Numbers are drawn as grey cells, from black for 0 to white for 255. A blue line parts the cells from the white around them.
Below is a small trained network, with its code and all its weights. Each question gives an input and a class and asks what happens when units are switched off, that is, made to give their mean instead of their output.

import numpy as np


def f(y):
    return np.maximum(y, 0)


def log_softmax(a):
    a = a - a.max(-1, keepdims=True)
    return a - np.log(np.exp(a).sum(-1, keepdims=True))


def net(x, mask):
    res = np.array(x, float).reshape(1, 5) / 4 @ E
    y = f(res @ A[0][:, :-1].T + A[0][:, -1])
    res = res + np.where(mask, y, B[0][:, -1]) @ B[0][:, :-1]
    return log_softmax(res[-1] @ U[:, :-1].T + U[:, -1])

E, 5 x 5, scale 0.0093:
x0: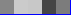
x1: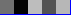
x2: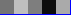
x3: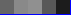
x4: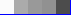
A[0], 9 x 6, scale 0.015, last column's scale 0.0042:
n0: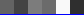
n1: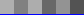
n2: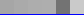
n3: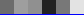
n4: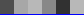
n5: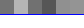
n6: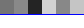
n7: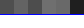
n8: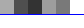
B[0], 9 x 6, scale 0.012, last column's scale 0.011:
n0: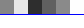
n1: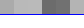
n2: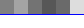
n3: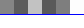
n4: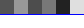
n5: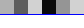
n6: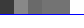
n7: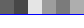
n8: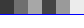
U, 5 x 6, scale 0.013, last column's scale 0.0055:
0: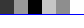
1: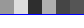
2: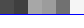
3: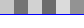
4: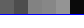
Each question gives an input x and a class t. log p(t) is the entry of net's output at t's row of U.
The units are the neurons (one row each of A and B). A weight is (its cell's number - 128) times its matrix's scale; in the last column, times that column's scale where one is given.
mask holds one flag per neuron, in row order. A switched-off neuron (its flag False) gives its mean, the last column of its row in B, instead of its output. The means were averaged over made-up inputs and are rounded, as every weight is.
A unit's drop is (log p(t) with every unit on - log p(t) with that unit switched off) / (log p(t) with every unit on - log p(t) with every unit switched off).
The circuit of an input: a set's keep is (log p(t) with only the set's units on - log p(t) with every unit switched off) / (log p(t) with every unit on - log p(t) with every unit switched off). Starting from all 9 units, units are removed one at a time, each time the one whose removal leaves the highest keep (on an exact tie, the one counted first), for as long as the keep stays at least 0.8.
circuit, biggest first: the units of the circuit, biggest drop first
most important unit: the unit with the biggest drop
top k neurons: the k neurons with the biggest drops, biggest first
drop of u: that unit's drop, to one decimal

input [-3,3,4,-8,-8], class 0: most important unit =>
n0
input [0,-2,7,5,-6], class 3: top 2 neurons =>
n5, n6
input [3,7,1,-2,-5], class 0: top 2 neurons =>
n0, n5
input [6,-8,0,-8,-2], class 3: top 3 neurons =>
n5, n0, n4
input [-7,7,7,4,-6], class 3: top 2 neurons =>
n7, n3
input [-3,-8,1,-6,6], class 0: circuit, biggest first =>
n6, n8
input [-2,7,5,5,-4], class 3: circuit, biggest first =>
n4, n6
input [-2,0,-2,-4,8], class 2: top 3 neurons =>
n0, n8, n5
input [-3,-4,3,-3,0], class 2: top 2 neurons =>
n0, n4
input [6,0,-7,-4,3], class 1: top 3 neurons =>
n5, n3, n2
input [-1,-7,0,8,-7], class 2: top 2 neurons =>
n7, n0
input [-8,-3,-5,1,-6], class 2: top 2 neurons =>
n7, n8
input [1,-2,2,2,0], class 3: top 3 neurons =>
n6, n0, n5
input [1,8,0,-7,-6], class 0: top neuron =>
n0
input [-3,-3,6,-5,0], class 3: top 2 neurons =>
n5, n4
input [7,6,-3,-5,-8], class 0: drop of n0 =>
0.6
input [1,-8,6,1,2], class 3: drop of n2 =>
0.0
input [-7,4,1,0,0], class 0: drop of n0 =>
0.5
